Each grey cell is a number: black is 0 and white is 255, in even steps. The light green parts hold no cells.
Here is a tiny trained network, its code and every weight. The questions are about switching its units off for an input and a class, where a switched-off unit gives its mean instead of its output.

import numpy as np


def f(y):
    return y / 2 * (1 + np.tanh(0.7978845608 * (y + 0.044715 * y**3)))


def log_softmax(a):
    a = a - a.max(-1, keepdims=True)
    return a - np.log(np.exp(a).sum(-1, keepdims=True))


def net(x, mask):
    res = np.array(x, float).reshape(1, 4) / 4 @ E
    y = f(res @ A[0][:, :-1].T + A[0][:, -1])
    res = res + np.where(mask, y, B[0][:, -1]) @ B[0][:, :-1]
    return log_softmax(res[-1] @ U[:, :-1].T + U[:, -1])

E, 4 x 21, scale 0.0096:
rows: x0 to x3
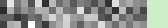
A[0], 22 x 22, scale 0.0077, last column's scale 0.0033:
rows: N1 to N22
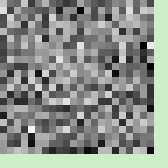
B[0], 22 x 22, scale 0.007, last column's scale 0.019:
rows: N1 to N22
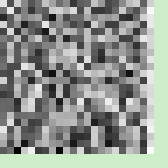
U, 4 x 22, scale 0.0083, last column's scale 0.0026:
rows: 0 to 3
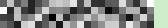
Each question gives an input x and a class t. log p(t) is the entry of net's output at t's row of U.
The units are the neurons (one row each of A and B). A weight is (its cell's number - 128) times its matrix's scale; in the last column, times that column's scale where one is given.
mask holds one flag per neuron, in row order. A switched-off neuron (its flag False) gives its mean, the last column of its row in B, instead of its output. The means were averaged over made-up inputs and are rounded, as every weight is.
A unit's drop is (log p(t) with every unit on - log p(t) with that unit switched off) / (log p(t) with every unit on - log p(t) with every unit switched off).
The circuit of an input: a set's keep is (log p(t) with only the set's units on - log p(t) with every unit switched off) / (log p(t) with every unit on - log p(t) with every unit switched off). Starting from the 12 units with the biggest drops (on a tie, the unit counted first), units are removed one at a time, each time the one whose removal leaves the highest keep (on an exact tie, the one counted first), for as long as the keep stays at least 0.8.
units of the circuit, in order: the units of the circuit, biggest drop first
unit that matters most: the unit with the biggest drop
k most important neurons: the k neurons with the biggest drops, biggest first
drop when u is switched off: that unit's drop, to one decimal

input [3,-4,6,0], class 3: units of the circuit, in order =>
[N15]
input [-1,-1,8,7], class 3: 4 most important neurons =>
[N15; N10; N21; N5]
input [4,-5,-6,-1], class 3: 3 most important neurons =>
[N22; N16; N9]
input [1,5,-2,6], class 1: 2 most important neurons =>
[N19; N4]
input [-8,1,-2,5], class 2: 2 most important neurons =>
[N11; N14]
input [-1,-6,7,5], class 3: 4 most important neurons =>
[N15; N10; N9; N17]
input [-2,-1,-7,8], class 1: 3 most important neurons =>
[N19; N4; N12]
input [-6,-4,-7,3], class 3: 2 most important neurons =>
[N22; N16]
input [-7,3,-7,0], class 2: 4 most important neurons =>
[N11; N14; N15; N10]
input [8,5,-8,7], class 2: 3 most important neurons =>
[N6; N3; N13]
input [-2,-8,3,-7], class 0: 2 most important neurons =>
[N2; N5]
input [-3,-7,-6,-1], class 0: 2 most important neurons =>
[N2; N18]
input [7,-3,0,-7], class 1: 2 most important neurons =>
[N20; N1]
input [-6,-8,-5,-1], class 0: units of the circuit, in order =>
[N18]
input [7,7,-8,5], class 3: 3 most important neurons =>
[N22; N16; N2]
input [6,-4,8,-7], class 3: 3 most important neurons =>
[N15; N10; N5]
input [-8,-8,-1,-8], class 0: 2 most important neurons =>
[N2; N18]
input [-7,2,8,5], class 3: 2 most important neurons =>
[N15; N10]
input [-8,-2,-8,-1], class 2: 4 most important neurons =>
[N11; N14; N15; N10]
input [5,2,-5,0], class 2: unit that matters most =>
N13
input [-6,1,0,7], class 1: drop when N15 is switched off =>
0.0
